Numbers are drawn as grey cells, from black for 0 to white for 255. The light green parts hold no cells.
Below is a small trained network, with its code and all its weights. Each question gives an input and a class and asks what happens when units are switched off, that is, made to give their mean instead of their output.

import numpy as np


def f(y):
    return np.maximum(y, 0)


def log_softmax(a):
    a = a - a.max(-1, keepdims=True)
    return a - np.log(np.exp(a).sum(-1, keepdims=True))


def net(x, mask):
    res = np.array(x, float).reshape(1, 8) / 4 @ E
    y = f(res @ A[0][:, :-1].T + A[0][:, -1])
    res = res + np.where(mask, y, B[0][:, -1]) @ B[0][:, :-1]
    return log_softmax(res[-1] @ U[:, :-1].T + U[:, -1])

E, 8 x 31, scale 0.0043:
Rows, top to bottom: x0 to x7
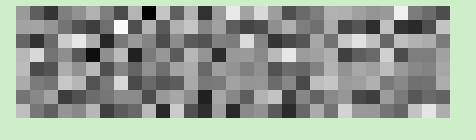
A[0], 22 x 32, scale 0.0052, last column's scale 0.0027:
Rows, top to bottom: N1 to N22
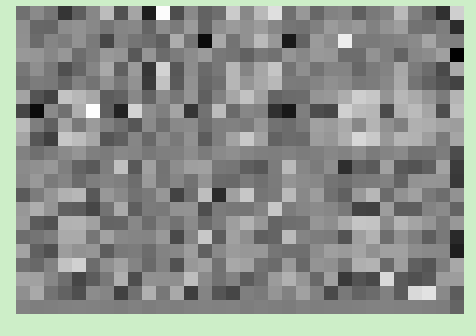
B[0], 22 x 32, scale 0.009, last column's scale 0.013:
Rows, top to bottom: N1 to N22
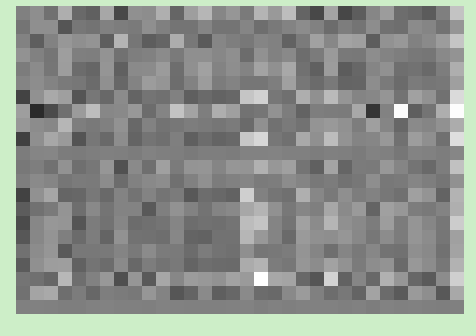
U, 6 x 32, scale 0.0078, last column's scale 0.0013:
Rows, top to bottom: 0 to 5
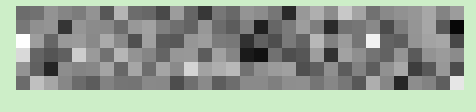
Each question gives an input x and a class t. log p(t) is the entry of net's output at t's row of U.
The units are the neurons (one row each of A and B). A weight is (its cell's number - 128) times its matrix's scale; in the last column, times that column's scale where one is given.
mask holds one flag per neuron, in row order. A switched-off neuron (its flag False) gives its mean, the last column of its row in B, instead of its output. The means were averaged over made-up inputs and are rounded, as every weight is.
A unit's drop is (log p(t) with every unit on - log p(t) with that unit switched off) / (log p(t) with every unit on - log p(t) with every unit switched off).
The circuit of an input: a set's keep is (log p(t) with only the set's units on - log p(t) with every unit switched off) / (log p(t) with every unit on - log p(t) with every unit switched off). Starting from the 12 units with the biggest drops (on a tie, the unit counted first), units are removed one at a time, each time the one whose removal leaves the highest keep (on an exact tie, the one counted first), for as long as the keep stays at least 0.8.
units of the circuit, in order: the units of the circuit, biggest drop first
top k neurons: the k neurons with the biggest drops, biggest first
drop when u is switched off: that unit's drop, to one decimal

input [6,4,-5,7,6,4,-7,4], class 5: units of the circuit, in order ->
N8
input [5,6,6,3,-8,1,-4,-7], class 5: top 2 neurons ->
N8, N14
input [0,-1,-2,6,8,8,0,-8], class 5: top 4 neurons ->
N8, N19, N14, N17
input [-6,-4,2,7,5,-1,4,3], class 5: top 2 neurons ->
N8, N21
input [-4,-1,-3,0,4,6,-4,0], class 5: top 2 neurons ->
N8, N3
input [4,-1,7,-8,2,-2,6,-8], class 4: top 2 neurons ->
N8, N1
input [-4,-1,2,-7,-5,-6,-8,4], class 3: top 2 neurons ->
N8, N20
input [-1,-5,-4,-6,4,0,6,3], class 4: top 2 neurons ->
N8, N14
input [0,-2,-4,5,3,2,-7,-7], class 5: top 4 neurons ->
N8, N14, N17, N19
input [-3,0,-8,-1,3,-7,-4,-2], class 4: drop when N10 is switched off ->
0.2
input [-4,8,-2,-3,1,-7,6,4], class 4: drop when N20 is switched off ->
0.2
